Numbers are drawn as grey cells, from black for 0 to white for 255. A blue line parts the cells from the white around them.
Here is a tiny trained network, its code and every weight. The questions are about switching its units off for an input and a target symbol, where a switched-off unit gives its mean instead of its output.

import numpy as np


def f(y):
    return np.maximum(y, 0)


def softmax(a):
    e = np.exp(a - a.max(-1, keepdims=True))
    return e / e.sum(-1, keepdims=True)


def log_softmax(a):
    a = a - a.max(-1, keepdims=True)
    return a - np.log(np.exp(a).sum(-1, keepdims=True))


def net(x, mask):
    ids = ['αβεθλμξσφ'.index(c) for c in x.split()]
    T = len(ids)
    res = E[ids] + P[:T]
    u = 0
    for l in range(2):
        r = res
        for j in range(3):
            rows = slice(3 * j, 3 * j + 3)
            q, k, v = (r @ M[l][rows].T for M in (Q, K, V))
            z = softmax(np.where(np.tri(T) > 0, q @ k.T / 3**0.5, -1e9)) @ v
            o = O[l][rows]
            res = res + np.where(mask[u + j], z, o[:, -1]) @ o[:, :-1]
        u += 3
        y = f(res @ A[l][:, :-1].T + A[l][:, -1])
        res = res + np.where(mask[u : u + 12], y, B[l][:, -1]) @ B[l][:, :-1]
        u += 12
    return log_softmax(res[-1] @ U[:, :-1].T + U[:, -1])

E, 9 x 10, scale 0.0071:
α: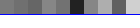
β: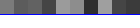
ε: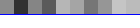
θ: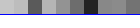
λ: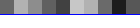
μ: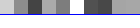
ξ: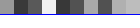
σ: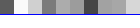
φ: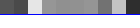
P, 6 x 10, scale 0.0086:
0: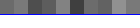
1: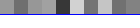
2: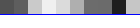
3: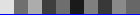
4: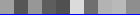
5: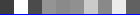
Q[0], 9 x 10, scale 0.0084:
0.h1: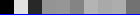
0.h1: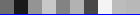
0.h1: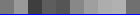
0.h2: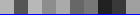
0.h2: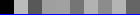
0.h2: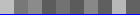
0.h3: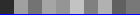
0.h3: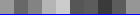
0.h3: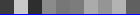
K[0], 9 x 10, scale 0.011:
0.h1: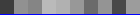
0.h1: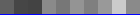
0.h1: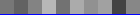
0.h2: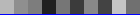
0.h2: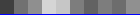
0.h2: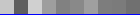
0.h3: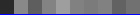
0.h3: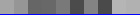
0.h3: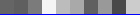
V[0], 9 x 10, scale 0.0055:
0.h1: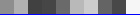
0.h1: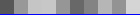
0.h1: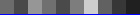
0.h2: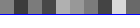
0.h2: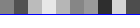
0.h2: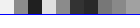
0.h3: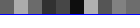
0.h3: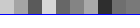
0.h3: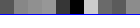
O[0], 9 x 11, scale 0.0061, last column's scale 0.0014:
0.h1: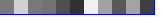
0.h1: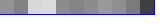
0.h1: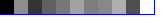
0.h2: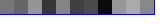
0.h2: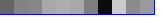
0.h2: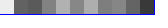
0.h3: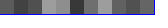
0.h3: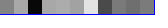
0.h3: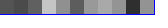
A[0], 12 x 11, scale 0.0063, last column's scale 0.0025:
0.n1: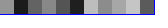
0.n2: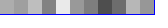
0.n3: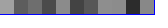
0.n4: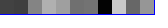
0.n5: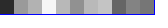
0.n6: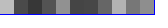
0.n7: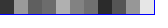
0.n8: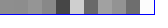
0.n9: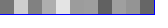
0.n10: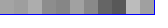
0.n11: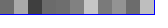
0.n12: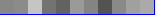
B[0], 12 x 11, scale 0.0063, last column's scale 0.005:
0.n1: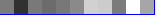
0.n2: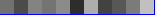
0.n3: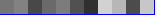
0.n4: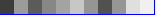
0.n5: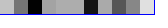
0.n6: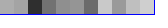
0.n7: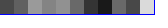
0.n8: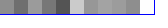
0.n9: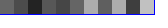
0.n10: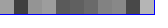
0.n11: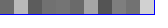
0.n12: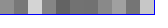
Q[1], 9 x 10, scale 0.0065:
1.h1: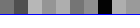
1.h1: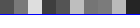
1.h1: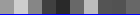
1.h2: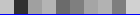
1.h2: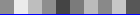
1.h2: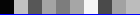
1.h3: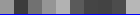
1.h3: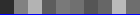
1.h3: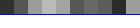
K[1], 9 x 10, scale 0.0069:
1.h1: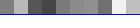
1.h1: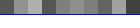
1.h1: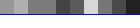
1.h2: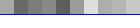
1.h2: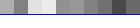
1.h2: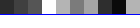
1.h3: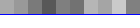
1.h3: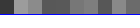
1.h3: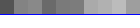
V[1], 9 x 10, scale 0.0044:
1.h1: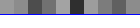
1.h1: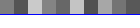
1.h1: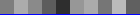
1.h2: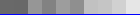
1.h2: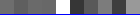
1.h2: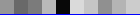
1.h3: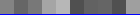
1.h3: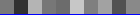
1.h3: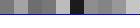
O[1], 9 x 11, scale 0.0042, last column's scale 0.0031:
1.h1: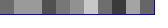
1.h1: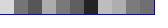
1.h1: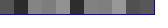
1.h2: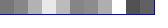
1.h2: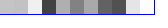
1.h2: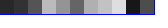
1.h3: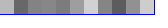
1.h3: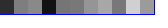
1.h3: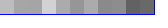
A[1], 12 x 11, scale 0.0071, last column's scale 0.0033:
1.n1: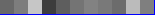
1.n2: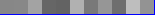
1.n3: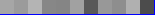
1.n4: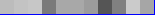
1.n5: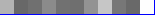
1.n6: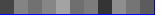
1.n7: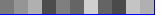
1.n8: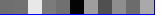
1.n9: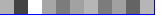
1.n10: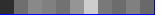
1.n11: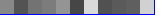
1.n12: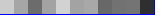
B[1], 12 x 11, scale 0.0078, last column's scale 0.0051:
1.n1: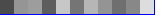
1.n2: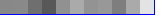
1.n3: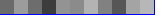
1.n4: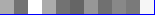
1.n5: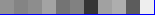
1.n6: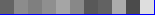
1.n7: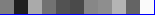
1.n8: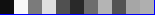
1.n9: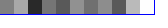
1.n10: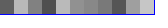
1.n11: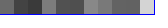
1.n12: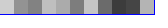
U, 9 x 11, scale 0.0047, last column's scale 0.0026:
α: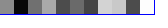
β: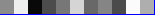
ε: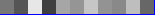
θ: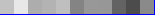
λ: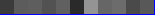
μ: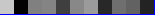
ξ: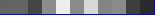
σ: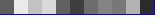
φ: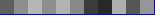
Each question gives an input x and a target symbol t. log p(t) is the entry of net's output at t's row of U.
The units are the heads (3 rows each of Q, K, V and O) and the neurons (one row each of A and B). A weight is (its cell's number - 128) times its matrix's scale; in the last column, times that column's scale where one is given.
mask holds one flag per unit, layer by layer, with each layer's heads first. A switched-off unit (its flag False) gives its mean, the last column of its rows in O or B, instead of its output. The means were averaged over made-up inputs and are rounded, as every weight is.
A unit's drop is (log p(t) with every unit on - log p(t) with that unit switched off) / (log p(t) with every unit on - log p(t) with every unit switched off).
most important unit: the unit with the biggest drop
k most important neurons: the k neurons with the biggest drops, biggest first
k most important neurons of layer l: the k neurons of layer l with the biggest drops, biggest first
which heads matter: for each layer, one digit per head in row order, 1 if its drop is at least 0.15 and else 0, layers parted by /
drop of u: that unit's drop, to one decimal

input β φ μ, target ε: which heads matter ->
001 / 010
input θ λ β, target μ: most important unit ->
0.h2
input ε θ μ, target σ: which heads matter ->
111 / 010
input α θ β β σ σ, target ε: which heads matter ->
001 / 010
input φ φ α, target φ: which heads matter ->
110 / 000
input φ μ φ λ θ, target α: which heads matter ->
000 / 010
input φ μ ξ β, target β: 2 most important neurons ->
0.n6, 0.n3
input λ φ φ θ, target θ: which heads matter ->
010 / 001
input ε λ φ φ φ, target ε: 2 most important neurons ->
0.n4, 0.n5
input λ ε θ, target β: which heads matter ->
111 / 111
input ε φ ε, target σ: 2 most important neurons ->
1.n8, 0.n2
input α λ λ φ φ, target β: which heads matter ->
110 / 000
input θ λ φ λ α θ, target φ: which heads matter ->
010 / 000
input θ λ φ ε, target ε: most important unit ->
0.h2
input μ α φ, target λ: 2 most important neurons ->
0.n2, 1.n11
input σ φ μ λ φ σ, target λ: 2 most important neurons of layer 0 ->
0.n9, 0.n2
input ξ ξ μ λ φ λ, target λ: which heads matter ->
001 / 100
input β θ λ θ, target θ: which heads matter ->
010 / 011
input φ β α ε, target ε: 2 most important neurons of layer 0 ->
0.n6, 0.n1
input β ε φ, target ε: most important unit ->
1.h2
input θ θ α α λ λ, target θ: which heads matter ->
110 / 000
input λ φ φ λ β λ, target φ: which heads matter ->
010 / 000
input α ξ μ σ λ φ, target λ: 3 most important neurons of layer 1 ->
1.n11, 1.n8, 1.n7
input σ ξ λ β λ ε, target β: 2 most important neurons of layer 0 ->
0.n5, 0.n9
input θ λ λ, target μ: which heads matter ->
010 / 000
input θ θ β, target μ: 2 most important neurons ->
0.n2, 1.n11
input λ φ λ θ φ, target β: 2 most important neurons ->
0.n4, 1.n9
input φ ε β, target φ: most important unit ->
0.h2
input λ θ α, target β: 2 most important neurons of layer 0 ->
0.n5, 0.n2
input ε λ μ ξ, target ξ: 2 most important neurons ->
0.n4, 0.n1
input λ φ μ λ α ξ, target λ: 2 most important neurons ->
0.n9, 1.n11
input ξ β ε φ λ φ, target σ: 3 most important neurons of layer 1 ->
1.n8, 1.n4, 1.n9
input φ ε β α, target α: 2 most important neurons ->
1.n5, 0.n1
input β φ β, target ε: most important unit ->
1.h2
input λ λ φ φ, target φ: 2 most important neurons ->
0.n4, 1.n6
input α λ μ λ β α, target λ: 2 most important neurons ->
0.n9, 1.n11
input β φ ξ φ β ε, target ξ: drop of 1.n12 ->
0.1
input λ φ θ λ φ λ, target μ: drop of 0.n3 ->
0.0
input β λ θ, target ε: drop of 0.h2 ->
0.2
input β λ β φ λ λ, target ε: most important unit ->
1.h2
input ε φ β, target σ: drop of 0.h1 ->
0.2
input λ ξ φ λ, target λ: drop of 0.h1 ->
0.2
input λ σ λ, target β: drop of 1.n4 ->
0.1
